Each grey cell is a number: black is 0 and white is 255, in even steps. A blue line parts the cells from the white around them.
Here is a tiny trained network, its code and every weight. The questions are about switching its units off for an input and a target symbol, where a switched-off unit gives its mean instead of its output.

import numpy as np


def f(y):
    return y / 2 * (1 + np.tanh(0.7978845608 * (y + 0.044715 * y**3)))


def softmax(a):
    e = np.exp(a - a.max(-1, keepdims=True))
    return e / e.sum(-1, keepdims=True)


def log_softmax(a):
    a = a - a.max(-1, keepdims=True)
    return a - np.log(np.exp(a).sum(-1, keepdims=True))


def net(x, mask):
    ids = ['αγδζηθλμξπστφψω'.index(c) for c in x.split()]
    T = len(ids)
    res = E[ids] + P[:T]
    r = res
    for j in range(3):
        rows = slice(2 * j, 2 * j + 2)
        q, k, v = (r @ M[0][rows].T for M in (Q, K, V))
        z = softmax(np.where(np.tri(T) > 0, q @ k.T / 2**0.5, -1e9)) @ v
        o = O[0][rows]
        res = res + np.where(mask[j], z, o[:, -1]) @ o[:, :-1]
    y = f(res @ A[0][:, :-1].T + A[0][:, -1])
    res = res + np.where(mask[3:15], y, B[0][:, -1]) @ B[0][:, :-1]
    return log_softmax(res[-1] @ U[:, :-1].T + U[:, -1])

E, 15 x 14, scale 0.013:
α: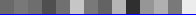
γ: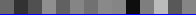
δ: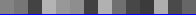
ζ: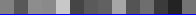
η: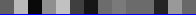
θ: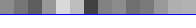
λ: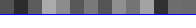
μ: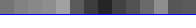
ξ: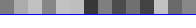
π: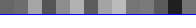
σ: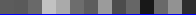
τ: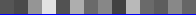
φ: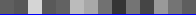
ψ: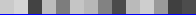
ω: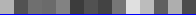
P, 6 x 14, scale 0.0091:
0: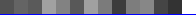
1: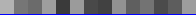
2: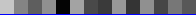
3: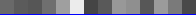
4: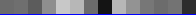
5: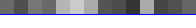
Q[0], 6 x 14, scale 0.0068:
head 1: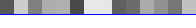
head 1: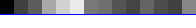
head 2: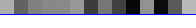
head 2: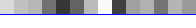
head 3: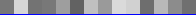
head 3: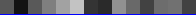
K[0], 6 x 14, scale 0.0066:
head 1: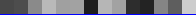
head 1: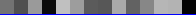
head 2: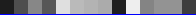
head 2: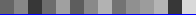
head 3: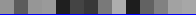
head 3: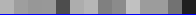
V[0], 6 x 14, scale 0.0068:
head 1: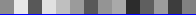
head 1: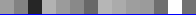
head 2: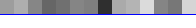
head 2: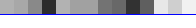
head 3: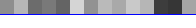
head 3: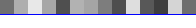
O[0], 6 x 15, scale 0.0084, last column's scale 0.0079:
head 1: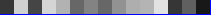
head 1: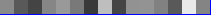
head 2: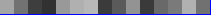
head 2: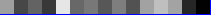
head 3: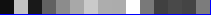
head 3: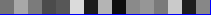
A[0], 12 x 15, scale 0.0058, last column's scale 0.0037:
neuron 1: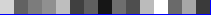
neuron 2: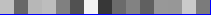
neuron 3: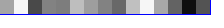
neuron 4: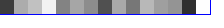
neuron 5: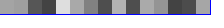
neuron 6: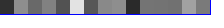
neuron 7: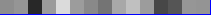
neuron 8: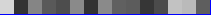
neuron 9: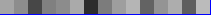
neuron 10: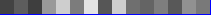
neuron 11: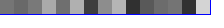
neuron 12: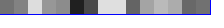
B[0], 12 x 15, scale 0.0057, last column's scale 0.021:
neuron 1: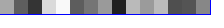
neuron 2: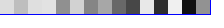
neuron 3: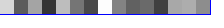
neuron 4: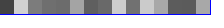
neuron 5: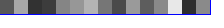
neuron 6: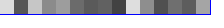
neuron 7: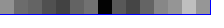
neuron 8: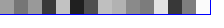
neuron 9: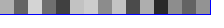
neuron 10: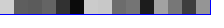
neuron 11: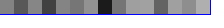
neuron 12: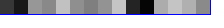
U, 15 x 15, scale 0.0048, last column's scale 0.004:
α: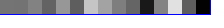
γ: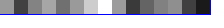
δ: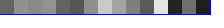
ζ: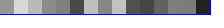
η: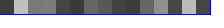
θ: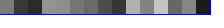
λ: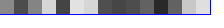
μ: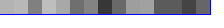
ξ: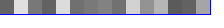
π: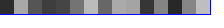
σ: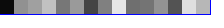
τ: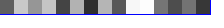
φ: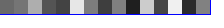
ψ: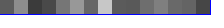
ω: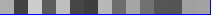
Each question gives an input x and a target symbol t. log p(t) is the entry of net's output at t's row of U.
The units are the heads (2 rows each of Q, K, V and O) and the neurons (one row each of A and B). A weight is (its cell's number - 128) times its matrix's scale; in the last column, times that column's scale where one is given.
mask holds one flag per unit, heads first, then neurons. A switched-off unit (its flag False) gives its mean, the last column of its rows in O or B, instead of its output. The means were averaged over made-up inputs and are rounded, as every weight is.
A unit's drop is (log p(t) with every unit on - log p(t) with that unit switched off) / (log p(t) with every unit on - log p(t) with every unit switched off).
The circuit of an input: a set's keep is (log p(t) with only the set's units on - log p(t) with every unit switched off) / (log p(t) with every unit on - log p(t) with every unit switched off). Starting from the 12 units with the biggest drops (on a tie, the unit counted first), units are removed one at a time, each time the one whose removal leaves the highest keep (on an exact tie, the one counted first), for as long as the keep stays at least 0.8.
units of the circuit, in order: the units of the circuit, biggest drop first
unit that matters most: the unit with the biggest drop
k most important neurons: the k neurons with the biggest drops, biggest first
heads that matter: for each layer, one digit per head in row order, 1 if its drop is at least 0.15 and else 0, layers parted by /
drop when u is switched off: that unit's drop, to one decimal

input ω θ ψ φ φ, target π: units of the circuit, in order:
[head 3]
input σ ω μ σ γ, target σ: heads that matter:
010
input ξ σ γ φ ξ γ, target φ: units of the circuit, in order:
[head 1; neuron 8; head 2]
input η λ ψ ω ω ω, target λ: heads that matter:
001
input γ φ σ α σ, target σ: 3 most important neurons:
[neuron 12; neuron 4; neuron 2]
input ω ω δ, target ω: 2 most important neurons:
[neuron 8; neuron 6]
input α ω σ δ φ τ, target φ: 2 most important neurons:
[neuron 8; neuron 11]
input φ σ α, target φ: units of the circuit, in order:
[head 1; head 2; neuron 8]
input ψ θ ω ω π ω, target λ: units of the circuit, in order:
[head 3; neuron 8]
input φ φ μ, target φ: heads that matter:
100
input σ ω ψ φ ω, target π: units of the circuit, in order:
[head 3; head 2]
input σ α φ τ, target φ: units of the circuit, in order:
[head 1; head 3]
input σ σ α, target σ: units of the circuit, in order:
[head 2; neuron 12; head 1]
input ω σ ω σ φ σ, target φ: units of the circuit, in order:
[head 1; head 2; neuron 8]
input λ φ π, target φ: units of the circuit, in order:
[head 1; neuron 8]
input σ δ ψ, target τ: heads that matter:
110
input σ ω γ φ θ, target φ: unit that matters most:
head 2
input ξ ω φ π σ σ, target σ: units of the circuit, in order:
[head 2; neuron 12; head 1; neuron 4]
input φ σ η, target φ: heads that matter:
110
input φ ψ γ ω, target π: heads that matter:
101
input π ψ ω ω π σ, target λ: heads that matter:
101
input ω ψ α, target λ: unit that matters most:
neuron 8
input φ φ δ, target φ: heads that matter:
100
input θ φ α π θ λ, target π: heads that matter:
101
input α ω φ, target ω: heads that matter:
100
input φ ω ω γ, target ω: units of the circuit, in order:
[head 1; neuron 6]
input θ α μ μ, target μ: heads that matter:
101
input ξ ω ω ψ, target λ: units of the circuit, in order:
[neuron 8; head 2]
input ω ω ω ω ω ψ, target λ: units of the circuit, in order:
[neuron 8]
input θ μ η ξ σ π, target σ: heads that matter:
110
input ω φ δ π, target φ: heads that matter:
110
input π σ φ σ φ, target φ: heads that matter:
100
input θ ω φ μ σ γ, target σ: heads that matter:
110
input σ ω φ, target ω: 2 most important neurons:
[neuron 8; neuron 6]
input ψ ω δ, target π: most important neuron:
[neuron 2]
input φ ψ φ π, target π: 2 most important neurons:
[neuron 10; neuron 2]
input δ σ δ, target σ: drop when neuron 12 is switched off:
0.3
